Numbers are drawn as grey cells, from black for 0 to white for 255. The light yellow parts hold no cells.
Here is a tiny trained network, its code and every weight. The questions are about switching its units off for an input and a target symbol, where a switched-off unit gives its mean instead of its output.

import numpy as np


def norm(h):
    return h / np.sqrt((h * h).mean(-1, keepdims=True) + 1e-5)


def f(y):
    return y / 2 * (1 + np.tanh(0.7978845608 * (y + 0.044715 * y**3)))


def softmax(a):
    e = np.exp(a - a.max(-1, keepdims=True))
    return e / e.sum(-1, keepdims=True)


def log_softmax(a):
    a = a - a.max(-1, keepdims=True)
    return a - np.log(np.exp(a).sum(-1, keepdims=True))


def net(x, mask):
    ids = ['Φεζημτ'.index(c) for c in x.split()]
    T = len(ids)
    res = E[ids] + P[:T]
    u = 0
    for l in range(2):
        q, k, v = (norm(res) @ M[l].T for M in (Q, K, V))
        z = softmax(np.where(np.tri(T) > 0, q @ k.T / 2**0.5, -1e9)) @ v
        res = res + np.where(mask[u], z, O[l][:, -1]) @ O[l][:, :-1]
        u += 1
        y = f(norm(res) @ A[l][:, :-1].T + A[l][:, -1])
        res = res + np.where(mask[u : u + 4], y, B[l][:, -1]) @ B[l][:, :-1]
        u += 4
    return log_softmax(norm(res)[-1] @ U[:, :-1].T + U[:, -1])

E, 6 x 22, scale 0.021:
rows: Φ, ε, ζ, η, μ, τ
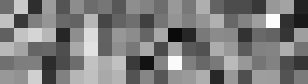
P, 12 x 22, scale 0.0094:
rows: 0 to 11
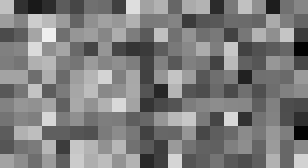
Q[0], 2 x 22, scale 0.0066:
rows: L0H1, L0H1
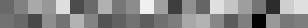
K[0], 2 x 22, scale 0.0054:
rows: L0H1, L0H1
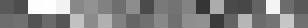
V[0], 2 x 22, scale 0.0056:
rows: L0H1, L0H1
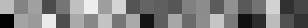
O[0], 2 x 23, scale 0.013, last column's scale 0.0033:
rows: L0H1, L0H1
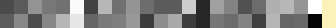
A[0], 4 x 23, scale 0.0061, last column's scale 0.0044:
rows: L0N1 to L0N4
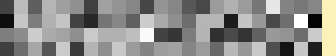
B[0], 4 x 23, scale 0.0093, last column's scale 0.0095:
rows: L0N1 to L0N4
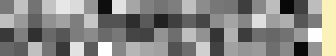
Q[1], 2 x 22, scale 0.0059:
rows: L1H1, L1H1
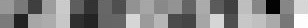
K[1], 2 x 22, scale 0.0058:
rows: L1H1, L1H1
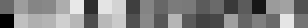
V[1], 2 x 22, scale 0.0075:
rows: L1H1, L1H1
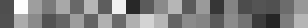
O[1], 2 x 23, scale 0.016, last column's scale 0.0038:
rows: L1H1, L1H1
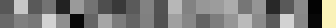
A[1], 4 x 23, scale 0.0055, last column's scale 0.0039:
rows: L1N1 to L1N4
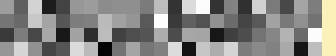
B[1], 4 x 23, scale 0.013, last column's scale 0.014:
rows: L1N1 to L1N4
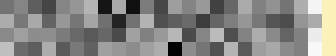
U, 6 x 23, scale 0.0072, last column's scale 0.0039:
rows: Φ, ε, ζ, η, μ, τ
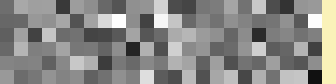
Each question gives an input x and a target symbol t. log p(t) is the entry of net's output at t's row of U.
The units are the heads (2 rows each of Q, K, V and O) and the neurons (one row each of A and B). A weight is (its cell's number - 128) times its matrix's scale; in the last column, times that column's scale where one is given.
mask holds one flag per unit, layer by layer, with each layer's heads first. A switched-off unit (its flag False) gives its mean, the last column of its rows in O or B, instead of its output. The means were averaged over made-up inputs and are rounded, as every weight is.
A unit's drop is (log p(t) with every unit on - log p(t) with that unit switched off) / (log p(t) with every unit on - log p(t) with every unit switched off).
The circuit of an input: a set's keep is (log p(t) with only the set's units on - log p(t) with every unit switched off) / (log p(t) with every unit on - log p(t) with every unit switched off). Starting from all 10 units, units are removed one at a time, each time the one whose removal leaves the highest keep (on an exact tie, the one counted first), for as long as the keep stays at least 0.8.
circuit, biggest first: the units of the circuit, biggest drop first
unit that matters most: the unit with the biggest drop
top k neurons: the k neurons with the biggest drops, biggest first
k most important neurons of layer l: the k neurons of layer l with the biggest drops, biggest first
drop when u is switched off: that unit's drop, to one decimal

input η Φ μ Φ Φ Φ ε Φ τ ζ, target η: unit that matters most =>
L1N1
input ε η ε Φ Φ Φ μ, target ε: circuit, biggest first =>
L1H1, L0H1
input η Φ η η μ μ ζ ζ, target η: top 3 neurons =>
L1N4, L1N1, L0N3
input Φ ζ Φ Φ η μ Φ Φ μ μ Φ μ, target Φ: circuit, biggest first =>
L0H1, L1H1, L1N1
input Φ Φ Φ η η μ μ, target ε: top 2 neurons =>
L0N1, L0N3
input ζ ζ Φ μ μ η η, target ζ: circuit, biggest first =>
L1H1, L0H1
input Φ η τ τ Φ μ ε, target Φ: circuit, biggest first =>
L0H1, L1N4, L1H1
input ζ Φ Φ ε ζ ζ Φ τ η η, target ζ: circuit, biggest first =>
L0H1, L1H1, L0N1
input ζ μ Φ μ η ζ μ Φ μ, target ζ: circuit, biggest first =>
L1H1, L0H1
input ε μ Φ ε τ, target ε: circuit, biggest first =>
L1H1, L0N1
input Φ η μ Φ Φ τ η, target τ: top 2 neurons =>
L1N4, L1N3
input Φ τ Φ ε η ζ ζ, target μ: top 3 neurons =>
L0N3, L1N1, L0N1
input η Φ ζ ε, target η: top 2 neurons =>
L1N1, L1N4
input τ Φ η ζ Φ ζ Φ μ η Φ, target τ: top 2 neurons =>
L0N1, L1N1
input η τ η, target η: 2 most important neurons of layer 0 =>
L0N3, L0N4
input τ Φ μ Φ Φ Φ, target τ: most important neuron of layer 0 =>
L0N1
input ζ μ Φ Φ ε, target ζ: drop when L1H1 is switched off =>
0.9
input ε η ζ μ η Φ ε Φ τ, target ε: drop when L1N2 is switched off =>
-0.1
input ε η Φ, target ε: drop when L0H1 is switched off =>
0.5
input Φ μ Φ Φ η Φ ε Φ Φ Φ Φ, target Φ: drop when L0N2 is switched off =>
0.0
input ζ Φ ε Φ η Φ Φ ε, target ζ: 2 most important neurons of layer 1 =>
L1N1, L1N2
